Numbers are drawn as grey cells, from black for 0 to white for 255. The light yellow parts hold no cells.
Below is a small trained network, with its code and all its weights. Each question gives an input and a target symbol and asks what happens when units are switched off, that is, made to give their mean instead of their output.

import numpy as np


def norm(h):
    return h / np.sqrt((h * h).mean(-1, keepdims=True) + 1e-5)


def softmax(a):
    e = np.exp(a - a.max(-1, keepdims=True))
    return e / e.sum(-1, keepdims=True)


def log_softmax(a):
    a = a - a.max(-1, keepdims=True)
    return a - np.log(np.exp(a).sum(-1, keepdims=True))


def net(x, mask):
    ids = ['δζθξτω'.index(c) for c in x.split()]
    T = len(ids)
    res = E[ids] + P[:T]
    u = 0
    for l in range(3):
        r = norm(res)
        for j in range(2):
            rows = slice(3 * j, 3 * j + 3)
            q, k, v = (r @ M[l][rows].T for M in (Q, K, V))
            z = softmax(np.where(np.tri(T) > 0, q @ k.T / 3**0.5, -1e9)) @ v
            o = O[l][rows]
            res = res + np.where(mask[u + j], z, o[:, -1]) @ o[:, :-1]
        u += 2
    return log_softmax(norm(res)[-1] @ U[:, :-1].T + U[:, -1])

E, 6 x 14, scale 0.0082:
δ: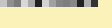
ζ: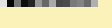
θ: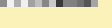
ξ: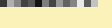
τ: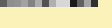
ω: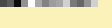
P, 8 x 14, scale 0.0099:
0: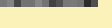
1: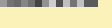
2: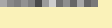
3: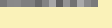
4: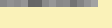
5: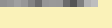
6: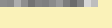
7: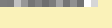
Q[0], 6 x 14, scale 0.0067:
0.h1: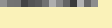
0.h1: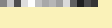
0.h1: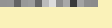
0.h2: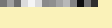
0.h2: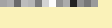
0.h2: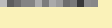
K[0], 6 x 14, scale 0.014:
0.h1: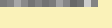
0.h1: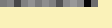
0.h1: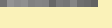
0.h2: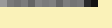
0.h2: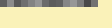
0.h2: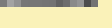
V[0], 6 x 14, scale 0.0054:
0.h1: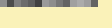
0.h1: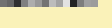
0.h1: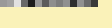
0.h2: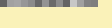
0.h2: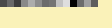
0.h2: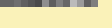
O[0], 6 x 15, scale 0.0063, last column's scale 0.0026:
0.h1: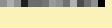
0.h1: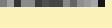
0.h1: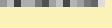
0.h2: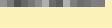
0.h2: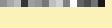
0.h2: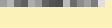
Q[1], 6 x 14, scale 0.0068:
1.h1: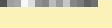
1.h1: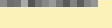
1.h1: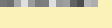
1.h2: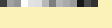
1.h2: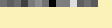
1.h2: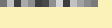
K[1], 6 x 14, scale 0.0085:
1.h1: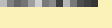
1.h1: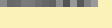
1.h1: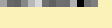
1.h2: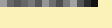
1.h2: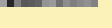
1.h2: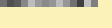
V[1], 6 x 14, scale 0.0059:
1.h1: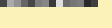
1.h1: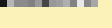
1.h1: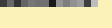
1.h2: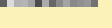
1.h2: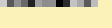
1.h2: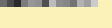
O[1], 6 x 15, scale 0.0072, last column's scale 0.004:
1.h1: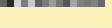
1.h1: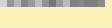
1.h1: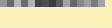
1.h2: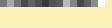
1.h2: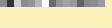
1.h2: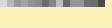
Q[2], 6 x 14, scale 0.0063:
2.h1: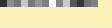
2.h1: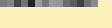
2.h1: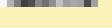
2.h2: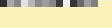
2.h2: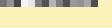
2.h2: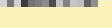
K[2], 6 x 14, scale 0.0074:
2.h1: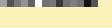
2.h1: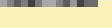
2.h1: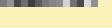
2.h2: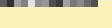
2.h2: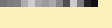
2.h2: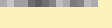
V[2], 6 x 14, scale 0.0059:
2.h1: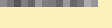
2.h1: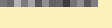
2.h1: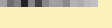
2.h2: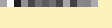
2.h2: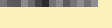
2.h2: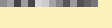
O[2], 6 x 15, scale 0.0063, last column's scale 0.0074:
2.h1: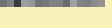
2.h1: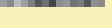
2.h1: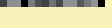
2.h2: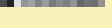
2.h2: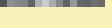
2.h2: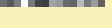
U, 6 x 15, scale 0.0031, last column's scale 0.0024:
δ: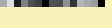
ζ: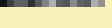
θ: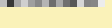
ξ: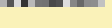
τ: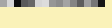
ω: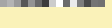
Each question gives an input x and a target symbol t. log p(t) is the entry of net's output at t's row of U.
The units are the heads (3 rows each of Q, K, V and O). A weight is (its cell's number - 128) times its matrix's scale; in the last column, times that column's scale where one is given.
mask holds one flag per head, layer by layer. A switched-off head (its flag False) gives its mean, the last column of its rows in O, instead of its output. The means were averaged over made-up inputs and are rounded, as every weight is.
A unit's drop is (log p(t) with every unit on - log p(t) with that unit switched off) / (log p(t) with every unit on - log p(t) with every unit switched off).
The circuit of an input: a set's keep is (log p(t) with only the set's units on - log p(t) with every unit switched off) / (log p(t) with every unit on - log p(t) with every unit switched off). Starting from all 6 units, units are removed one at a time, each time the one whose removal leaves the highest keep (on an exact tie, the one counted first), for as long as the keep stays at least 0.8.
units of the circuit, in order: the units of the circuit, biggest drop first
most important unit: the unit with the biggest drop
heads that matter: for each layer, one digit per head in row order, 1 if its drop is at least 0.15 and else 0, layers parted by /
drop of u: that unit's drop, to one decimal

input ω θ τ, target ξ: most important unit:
0.h1
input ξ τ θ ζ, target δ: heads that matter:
11 / 10 / 00
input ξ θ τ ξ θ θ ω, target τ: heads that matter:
00 / 10 / 00
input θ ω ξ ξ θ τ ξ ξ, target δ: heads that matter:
10 / 01 / 00
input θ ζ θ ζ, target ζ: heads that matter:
10 / 10 / 11
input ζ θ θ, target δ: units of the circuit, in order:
1.h2; 2.h2; 1.h1
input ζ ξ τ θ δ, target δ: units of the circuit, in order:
1.h2; 2.h2
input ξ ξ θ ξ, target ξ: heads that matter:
00 / 00 / 00
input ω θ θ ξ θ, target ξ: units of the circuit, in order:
0.h1; 0.h2; 1.h1
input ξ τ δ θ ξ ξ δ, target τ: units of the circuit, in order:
1.h1; 2.h2
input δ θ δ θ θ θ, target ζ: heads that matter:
00 / 10 / 00
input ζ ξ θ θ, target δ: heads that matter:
00 / 01 / 01
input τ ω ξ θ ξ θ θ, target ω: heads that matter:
01 / 00 / 00
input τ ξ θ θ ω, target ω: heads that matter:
01 / 00 / 00
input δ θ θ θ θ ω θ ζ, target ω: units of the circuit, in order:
0.h2; 1.h2
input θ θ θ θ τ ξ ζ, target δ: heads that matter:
10 / 01 / 00
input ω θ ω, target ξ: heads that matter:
11 / 00 / 00
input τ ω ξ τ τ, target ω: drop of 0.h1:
0.0
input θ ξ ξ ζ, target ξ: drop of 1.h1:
0.1
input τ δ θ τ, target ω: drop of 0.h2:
0.5
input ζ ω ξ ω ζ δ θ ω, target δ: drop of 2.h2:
0.1
